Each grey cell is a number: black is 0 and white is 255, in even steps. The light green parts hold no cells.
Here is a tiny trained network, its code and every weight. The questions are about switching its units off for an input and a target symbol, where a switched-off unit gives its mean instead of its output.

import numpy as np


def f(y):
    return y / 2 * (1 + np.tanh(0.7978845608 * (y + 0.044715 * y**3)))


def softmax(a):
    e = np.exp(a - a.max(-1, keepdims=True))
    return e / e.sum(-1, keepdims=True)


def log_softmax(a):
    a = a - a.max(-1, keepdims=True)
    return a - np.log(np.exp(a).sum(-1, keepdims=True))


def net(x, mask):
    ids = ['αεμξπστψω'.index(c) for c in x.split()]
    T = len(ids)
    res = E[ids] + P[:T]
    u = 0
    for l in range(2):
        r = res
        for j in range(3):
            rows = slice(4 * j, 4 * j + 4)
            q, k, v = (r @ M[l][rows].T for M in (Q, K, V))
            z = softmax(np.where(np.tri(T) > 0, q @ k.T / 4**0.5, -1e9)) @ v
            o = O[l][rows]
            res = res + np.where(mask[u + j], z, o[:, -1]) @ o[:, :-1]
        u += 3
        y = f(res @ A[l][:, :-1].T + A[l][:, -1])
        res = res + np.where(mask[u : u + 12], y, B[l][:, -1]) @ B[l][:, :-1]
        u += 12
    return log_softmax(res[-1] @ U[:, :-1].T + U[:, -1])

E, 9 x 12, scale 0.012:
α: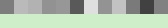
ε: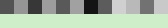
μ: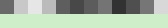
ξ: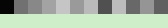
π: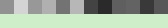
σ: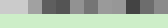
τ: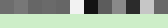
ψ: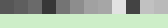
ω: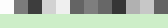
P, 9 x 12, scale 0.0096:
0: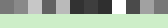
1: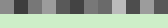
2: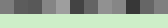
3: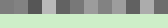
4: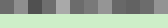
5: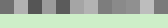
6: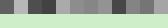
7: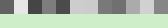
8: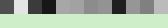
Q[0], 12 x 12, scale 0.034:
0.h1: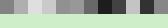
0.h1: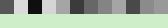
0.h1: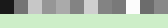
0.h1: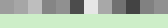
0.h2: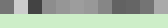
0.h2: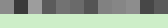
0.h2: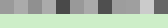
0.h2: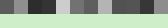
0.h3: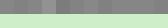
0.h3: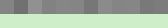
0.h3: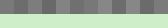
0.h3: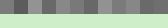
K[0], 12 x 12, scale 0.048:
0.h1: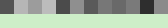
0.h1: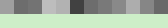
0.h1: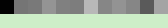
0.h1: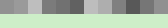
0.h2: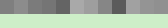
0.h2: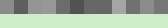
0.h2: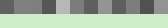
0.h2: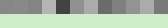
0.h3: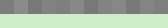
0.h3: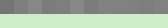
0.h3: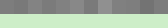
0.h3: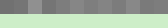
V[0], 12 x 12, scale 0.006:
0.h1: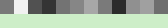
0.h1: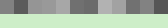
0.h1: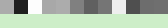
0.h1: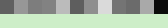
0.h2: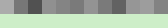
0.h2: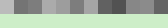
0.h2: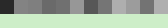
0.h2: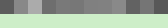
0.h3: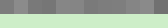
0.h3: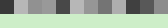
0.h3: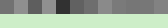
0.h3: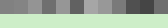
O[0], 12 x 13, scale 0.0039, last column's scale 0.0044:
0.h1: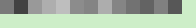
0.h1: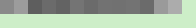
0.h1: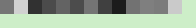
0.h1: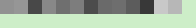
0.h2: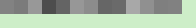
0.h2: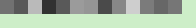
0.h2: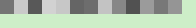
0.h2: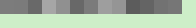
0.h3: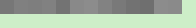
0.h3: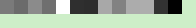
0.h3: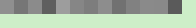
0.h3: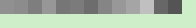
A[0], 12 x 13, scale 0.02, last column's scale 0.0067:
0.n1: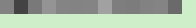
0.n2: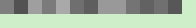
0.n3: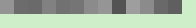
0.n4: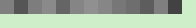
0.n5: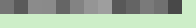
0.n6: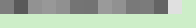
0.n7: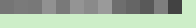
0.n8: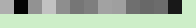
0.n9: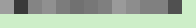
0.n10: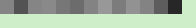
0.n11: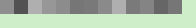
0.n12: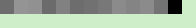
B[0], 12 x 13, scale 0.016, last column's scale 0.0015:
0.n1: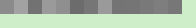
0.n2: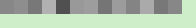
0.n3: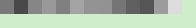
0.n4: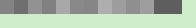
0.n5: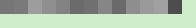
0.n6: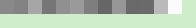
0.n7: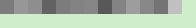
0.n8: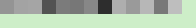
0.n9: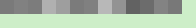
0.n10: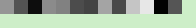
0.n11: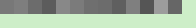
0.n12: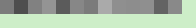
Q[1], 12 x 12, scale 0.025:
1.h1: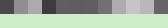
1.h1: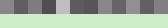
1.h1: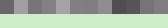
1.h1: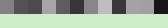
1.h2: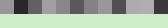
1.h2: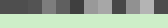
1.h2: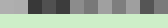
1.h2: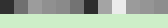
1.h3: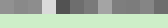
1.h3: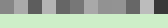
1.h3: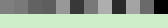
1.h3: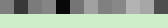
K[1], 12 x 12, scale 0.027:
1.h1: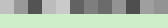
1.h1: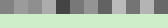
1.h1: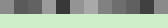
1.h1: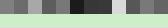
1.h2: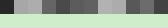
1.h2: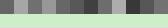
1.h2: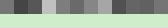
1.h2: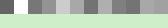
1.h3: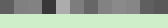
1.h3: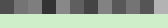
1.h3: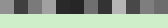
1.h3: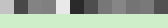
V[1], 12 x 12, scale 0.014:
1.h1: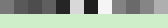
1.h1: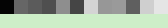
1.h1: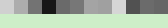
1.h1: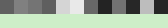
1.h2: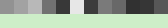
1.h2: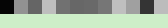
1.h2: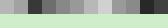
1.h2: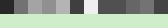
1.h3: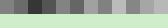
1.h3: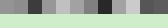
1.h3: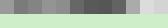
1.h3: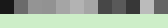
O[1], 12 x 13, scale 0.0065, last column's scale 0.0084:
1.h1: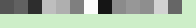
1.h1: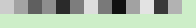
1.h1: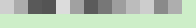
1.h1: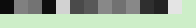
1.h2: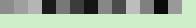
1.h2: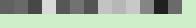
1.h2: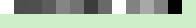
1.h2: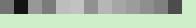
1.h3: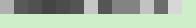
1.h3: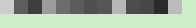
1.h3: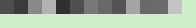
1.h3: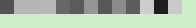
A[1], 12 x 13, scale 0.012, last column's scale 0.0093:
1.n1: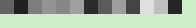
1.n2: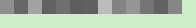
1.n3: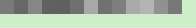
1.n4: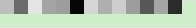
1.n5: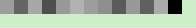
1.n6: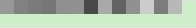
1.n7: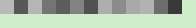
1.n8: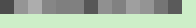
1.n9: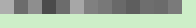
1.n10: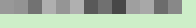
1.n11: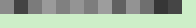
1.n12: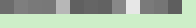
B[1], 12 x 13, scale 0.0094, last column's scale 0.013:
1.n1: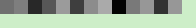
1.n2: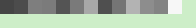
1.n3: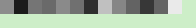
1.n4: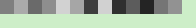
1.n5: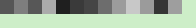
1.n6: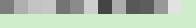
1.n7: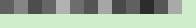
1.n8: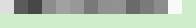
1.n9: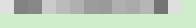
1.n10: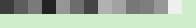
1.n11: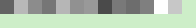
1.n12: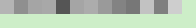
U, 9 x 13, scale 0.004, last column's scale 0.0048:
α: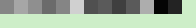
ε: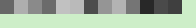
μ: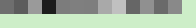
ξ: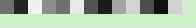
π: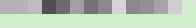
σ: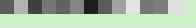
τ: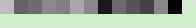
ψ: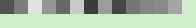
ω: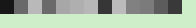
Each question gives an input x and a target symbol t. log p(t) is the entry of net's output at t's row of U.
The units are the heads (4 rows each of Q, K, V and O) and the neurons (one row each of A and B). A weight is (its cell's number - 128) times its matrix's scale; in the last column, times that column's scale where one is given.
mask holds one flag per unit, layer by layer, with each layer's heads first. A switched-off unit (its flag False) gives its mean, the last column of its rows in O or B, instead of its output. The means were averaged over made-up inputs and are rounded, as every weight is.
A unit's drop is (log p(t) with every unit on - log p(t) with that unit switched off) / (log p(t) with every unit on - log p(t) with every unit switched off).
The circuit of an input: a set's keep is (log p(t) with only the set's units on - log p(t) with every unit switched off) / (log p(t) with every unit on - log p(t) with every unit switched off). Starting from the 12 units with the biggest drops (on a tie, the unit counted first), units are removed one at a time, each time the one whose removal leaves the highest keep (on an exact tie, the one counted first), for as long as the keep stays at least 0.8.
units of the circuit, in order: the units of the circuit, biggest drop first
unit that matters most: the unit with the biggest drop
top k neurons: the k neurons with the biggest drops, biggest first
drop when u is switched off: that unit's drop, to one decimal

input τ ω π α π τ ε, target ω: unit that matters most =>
0.n8
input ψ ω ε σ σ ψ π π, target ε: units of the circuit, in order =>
(1.h1 1.h3)
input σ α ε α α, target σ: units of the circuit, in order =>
(0.h1 1.h2)
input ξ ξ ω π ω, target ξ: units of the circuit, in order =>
(1.h2 1.n2 1.h1)
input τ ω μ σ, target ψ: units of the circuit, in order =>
(1.h3 1.h1)
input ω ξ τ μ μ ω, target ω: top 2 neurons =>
(1.n11 1.n6)
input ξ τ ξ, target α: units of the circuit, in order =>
(0.h1 1.h1)
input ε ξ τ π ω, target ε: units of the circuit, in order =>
(0.h1 1.h1 0.n8 1.h3)
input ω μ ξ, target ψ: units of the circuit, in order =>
(1.h3 1.h1 0.h3)
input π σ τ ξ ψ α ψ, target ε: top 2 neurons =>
(1.n7 1.n6)
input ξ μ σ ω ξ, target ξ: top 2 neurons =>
(0.n8 1.n2)
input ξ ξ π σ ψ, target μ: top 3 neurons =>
(0.n2 1.n3 1.n10)
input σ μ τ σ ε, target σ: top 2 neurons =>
(0.n2 0.n8)
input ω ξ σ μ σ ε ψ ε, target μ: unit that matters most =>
1.h1
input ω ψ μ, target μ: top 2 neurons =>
(1.n3 1.n10)
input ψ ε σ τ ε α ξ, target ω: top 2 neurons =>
(1.n11 0.n2)
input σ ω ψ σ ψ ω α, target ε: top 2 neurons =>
(1.n4 1.n2)
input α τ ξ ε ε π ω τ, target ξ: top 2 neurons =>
(0.n8 1.n2)
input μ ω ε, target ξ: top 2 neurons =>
(0.n8 1.n2)
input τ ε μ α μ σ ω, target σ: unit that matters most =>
1.n5
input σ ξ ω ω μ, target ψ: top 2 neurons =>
(0.n8 0.n5)
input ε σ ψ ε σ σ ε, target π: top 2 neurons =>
(1.n12 1.n6)
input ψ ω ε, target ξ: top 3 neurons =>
(0.n8 1.n2 1.n9)
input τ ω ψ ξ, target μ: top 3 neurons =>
(1.n3 1.n10 0.n8)
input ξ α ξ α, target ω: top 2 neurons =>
(1.n11 1.n2)
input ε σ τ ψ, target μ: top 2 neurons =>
(1.n3 1.n10)
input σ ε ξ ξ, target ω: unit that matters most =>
1.h2
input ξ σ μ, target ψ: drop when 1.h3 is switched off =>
0.1
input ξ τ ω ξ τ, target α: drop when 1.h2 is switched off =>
0.2
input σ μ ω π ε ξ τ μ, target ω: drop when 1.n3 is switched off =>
0.0
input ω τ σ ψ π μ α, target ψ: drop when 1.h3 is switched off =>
0.1
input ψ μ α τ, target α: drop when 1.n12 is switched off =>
0.2
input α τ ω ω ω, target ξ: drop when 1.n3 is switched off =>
-0.1
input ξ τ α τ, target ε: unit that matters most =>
1.n7
